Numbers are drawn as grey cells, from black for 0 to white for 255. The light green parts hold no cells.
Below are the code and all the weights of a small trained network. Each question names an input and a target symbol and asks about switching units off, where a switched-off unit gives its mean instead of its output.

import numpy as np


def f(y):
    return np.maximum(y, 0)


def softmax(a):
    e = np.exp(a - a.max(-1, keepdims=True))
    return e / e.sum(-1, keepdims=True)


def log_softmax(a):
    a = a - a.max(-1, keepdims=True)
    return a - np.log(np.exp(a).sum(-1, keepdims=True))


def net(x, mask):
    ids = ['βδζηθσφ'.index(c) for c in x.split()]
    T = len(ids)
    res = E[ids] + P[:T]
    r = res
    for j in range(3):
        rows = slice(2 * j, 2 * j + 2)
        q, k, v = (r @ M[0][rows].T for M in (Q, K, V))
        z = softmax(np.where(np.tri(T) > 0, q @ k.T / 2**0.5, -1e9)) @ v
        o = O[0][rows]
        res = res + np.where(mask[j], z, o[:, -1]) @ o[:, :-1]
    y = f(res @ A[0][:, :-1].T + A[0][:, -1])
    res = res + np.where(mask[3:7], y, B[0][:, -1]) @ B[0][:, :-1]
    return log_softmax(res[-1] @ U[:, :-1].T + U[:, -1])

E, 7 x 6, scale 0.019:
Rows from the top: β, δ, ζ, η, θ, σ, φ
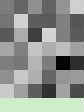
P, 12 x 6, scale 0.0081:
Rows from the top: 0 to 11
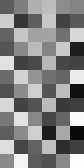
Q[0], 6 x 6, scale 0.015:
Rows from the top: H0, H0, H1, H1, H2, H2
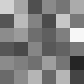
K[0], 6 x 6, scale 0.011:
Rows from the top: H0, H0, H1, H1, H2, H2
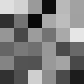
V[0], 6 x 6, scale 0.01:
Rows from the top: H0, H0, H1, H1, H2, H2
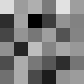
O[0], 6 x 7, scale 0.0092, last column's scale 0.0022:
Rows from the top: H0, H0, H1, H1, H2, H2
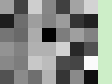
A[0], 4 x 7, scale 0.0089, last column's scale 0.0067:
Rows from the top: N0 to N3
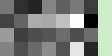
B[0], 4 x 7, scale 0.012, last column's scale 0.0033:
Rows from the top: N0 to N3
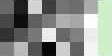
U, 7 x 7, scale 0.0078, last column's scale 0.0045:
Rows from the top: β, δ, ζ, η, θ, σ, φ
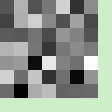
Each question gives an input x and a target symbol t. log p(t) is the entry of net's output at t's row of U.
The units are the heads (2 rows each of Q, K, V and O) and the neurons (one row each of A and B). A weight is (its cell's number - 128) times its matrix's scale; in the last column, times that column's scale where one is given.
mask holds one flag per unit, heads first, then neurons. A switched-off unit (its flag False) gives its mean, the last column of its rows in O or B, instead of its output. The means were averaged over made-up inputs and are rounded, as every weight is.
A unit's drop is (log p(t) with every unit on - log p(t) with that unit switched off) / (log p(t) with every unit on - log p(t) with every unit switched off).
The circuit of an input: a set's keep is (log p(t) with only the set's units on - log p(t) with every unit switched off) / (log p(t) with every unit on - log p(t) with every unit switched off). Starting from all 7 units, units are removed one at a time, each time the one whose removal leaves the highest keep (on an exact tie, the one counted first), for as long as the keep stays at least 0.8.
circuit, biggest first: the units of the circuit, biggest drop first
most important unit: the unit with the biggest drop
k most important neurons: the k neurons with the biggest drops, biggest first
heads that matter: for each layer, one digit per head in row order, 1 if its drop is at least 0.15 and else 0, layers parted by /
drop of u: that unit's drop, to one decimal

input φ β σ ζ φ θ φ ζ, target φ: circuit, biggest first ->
N0
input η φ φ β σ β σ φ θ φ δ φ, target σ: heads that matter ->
110
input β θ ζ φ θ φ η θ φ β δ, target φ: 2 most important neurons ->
N3; N2
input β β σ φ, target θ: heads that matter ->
010
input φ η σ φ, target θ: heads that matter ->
011
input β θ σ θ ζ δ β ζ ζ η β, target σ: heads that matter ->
110
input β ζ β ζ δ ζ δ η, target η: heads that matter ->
010
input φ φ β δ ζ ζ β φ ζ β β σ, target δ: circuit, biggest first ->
H2; H0
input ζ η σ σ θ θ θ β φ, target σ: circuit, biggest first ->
H0; H2
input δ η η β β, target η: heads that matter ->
101
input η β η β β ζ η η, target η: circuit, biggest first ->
H0; N3
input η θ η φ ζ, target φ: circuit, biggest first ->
N0; H0
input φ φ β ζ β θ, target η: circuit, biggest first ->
H1; H0
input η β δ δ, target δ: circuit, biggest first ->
H1; H2
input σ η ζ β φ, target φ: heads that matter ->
000
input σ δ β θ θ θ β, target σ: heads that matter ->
001
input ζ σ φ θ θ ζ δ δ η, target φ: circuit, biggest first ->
H0; N1
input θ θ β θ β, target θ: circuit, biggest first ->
H0
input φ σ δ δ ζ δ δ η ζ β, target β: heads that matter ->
100
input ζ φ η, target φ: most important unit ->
H1
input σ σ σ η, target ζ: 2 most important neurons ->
N1; N3
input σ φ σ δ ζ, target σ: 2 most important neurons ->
N0; N3
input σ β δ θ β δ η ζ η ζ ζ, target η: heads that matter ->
110
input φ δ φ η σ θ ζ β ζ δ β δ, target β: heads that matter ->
110
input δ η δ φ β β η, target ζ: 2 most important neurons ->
N1; N2
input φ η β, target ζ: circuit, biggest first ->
N3; N1
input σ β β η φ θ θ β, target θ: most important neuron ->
N0
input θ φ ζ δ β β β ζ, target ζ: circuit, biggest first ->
H1; N0; N3
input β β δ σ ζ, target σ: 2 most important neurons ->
N3; N0
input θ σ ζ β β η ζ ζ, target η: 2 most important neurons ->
N3; N1
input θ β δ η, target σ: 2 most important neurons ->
N2; N1
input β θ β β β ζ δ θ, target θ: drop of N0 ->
-0.1
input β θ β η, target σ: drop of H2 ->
0.7
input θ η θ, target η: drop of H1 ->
0.1
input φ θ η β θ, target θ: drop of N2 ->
0.4
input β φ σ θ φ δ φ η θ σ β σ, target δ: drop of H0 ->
0.4
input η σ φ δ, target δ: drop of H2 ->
0.3
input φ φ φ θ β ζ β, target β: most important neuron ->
N0
